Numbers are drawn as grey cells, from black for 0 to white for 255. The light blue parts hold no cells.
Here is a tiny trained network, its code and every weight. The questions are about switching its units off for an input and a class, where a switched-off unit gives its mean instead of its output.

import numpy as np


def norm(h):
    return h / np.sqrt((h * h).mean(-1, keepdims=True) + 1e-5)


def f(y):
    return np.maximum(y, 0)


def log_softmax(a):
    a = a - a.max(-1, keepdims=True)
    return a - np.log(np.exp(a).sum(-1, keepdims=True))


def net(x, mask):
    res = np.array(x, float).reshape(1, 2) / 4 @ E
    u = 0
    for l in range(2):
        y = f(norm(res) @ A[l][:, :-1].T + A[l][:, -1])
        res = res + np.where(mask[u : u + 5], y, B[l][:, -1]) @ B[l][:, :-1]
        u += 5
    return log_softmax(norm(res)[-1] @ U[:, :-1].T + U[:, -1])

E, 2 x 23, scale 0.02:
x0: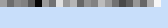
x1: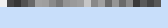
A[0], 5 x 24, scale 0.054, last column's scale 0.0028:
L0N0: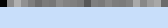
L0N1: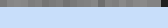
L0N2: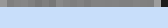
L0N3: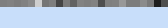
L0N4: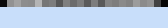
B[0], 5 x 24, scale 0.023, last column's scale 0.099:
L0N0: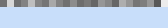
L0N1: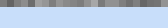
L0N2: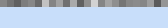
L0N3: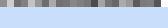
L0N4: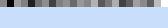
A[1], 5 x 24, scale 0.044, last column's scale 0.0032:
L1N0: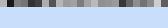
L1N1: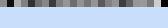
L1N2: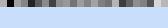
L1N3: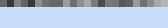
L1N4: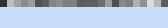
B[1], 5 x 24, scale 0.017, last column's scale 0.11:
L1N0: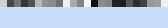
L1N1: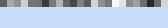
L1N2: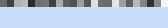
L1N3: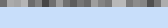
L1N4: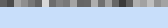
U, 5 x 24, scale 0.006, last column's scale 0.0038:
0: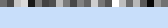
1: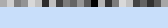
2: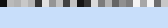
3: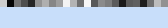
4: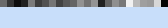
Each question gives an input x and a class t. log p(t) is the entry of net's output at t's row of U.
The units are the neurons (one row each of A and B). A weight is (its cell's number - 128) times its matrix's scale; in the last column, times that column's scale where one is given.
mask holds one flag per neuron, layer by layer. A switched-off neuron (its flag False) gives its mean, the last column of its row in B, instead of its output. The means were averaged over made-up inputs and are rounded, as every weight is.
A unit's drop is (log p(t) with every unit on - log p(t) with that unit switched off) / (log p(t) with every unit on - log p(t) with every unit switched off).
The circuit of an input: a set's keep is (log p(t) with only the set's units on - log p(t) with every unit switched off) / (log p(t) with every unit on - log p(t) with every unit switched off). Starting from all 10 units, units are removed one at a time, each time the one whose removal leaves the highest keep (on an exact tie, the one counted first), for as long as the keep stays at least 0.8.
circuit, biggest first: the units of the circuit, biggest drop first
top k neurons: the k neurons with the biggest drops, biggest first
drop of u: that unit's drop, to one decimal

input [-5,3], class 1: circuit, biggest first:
(L0N3)
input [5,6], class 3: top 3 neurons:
(L0N0, L0N3, L0N4)
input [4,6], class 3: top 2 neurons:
(L0N0, L0N3)
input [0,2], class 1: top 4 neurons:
(L0N4, L1N2, L0N0, L1N0)
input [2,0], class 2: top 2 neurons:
(L0N4, L1N0)
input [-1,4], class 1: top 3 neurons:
(L0N4, L1N2, L1N0)
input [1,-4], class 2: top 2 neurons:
(L0N0, L1N0)
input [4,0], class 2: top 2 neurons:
(L0N4, L1N0)
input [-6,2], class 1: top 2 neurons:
(L0N3, L1N2)
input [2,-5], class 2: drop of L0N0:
1.0
